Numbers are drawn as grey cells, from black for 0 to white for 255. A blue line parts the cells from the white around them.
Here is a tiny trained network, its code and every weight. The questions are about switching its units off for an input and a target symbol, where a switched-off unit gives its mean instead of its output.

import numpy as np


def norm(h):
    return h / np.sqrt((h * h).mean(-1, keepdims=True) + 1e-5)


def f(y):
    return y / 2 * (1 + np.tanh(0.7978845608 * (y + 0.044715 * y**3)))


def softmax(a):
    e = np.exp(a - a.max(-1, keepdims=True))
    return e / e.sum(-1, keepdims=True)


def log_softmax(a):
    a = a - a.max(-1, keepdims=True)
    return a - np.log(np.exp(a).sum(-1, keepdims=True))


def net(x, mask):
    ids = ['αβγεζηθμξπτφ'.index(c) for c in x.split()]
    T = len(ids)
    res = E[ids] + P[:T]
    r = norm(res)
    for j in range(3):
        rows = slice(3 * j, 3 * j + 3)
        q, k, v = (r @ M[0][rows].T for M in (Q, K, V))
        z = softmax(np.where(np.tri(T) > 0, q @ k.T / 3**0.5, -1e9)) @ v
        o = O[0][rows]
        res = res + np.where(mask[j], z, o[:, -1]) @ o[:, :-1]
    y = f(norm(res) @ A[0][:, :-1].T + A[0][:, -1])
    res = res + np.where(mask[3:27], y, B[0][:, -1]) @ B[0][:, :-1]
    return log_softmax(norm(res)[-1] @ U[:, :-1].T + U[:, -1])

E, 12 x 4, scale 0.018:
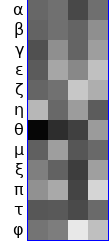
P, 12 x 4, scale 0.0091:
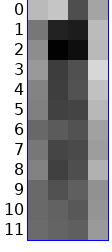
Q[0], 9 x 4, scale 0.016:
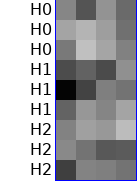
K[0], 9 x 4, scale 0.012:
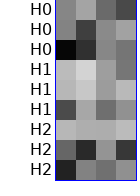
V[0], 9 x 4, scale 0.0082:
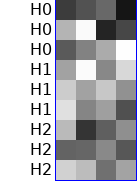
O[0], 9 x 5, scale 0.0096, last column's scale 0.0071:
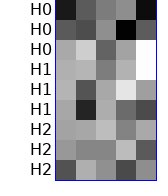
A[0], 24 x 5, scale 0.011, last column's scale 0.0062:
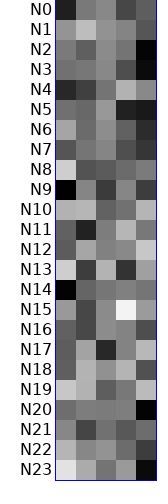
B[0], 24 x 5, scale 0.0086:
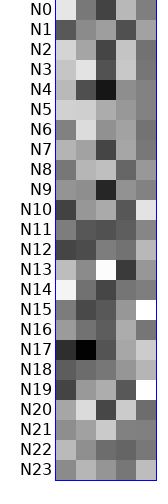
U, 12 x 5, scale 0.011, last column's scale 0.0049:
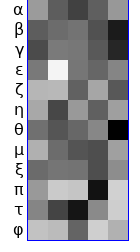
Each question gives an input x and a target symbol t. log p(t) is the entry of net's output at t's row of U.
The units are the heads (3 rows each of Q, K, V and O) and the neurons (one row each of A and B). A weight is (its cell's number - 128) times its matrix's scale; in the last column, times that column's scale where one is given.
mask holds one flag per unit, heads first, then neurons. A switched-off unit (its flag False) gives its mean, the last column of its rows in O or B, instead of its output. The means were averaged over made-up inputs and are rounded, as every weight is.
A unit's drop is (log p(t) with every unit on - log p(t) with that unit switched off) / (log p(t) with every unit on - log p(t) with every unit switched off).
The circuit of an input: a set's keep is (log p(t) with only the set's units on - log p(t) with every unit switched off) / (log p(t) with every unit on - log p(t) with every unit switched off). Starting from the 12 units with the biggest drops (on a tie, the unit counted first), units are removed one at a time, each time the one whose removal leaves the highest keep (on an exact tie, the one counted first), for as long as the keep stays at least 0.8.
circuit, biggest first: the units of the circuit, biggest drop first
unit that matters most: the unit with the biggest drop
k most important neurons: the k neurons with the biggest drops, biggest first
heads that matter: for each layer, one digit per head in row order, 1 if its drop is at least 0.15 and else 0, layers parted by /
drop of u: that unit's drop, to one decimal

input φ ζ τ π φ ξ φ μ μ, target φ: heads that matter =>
011
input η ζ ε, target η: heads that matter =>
110
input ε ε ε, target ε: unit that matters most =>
H0
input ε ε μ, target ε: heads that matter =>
110
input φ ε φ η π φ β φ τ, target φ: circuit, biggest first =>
[H1 H0]
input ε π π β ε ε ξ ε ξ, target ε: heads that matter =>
100
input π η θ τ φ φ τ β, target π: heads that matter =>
100
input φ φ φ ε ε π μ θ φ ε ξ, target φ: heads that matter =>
110
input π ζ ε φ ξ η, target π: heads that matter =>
000
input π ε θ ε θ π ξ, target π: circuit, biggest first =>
[H0 N8]
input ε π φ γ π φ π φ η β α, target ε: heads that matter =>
111
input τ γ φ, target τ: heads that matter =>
100
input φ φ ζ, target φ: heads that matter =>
100
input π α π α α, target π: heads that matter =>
100
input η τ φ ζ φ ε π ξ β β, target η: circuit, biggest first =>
[H1]
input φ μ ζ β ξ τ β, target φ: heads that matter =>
010
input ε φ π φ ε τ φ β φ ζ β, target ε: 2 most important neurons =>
[N19 N10]
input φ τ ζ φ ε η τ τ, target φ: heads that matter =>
000
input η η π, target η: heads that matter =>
110
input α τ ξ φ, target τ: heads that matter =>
110
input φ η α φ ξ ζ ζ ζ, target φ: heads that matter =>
010
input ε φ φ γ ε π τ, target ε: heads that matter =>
111
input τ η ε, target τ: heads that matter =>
100
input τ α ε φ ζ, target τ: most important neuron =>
[N4]
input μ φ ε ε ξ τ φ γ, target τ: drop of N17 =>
0.1
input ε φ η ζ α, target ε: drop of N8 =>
0.0
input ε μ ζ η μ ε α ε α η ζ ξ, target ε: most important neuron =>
[N19]
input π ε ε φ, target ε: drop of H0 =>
0.2
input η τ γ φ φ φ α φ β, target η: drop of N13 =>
0.1
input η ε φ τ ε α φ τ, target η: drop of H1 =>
0.2
